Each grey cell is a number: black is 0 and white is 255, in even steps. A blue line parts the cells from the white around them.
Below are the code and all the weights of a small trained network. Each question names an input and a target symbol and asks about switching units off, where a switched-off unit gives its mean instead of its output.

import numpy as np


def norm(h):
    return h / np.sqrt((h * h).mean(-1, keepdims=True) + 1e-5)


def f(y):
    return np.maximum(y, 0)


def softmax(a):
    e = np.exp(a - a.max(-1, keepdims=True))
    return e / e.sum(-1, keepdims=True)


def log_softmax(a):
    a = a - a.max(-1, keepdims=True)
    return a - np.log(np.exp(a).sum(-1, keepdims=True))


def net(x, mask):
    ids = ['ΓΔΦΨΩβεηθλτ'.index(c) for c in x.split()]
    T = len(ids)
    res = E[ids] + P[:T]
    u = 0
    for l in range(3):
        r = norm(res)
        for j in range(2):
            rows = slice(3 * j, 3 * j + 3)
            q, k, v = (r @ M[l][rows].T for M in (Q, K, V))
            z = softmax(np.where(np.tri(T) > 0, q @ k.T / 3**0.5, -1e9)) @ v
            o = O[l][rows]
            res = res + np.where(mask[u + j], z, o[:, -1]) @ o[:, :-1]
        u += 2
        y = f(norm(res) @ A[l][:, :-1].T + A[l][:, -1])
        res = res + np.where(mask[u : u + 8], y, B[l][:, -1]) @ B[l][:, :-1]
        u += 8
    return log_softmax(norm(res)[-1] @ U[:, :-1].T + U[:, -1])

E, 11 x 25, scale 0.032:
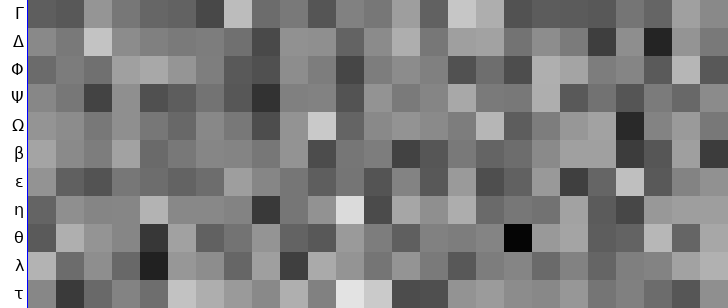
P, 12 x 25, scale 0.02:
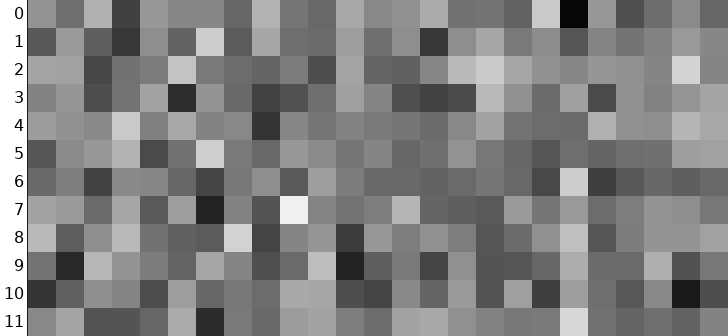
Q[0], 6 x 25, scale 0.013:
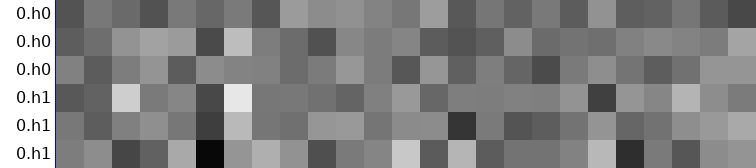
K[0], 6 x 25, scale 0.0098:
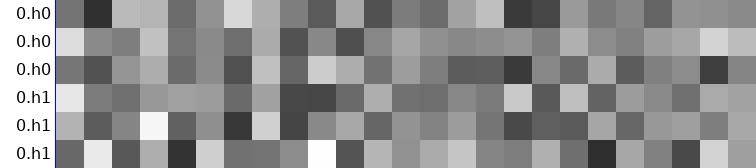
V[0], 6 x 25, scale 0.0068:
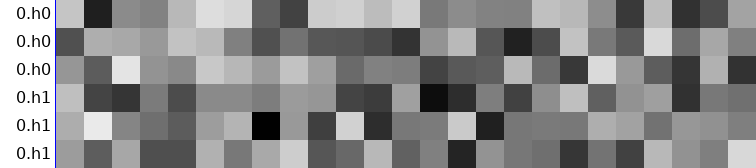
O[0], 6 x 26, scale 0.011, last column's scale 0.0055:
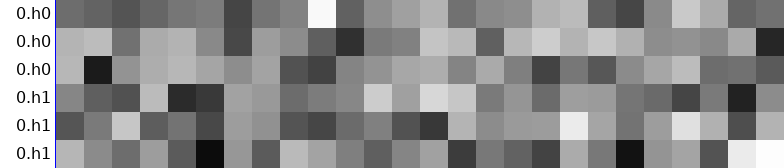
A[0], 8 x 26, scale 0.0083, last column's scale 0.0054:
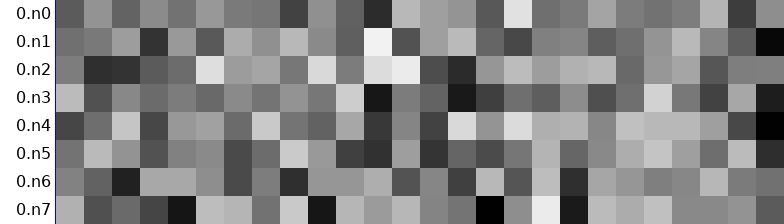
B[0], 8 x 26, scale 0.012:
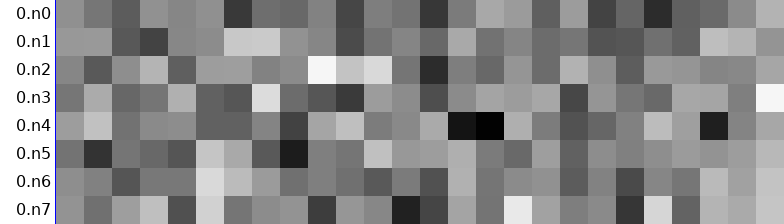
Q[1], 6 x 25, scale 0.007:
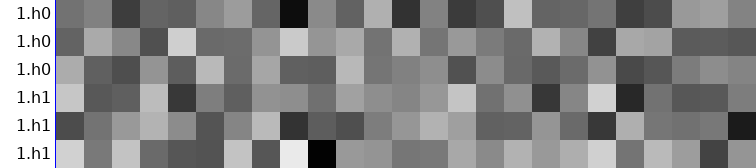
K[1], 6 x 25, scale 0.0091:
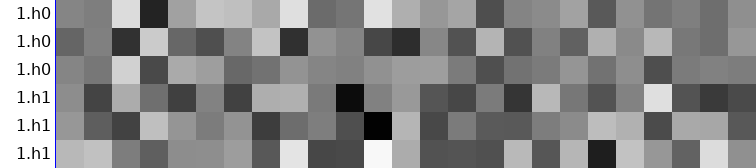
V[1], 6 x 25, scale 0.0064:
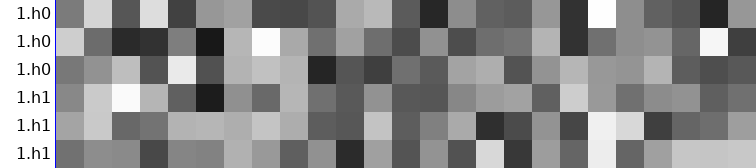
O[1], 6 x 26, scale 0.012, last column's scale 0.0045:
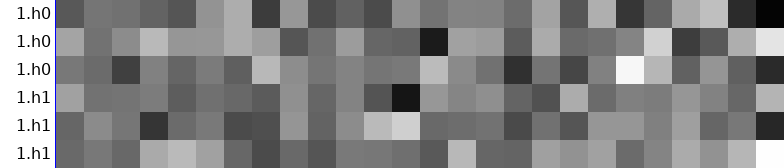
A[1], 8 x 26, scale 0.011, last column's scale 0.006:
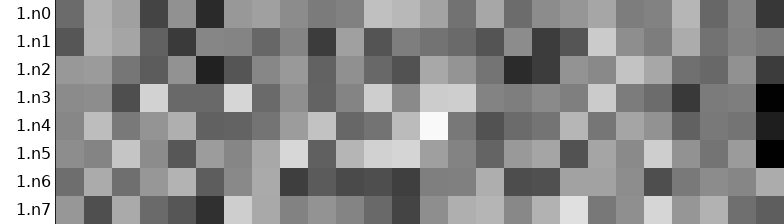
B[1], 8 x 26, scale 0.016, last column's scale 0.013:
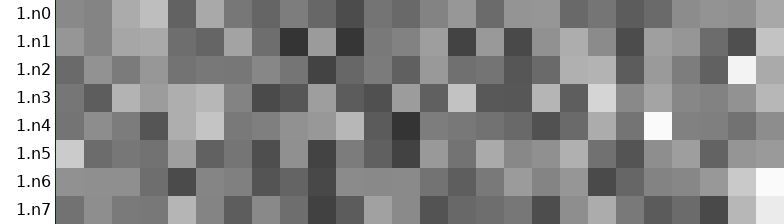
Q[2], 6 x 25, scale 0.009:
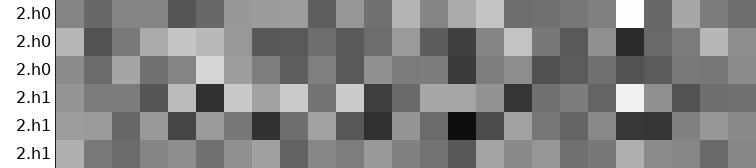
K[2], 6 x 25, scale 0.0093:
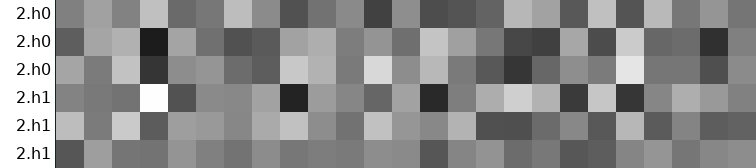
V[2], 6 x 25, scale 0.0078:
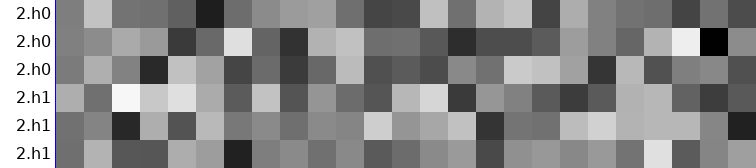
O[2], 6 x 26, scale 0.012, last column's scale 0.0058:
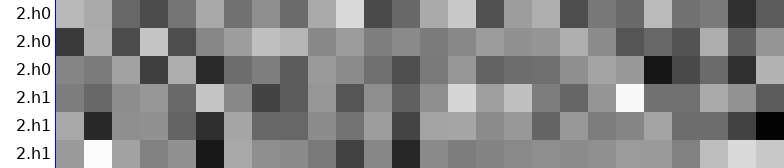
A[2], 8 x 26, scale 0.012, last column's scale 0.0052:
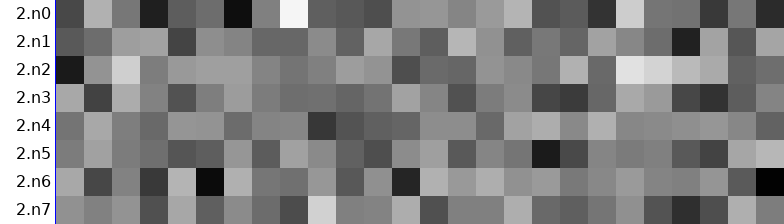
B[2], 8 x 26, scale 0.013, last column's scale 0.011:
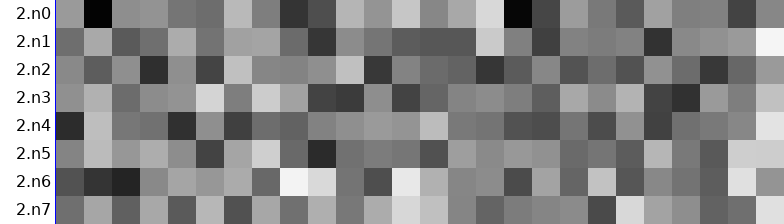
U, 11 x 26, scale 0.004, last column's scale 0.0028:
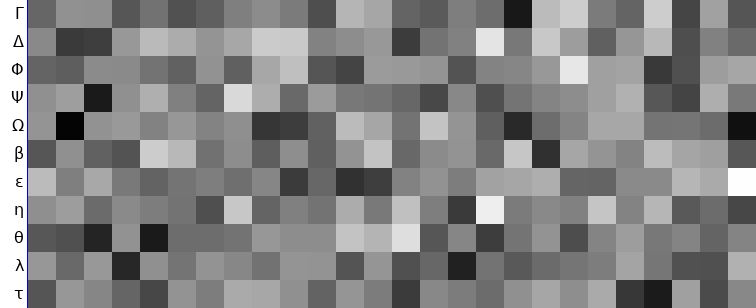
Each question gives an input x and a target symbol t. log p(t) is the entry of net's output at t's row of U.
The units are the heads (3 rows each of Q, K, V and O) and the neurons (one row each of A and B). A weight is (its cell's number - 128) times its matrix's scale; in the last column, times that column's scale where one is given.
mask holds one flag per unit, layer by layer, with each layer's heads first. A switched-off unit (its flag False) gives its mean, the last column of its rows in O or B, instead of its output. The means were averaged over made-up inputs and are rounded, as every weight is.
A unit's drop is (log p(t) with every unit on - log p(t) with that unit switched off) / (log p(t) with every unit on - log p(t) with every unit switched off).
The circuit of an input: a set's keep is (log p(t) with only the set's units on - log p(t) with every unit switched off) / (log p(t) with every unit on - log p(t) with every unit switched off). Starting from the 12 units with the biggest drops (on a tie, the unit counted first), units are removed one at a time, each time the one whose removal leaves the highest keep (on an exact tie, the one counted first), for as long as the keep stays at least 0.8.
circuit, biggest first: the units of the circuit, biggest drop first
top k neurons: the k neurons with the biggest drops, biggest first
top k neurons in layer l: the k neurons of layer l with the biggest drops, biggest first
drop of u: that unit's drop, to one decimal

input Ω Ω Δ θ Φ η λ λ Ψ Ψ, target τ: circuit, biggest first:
(0.h1 2.h0 0.n4)
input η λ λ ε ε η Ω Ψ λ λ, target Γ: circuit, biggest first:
(0.h1 2.h0)
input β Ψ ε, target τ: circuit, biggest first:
(0.h1 0.h0)
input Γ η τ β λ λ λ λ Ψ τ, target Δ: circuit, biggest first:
(0.n2)
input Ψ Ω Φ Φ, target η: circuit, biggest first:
(0.h1 0.n4)
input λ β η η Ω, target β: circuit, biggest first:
(0.h1 0.n5 1.h1)
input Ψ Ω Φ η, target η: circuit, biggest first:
(0.h1 0.n4 0.h0)
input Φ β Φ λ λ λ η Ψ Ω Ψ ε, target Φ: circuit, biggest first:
(2.h1 2.n6 0.h0 0.h1)
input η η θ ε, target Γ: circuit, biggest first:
(0.h1 2.h0 1.h0)
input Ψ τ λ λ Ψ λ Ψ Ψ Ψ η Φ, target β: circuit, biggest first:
(0.h1 1.h1)
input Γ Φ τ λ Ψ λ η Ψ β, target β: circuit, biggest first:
(0.h1 1.h1 2.h1)
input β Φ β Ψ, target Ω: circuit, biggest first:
(0.h1 0.h0)
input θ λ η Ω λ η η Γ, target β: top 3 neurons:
(0.n5 0.n1 0.n7)
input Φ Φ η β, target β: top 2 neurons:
(2.n6 0.n5)
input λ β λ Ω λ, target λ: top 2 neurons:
(2.n2 0.n4)
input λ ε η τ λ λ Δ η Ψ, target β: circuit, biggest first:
(0.h1 1.h1)
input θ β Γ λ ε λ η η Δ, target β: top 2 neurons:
(0.n5 0.n1)
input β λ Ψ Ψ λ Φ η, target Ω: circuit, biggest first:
(2.h1 0.h1 0.n3)
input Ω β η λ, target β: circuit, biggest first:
(0.h1 0.n5)
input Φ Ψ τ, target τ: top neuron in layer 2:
(2.n1)
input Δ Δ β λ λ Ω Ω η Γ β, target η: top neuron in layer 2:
(2.n7)
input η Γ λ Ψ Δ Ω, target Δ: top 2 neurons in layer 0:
(0.n2 0.n5)
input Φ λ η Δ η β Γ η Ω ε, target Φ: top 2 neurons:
(2.n6 1.n4)
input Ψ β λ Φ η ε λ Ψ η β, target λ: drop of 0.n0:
0.1
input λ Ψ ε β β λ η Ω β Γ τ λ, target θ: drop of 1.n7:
0.1
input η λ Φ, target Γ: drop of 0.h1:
0.9
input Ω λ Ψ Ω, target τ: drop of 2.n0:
0.0
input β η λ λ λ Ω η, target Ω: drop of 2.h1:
0.9
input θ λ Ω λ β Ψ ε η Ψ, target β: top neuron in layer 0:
(0.n5)
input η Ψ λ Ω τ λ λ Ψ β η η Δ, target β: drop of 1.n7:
0.1
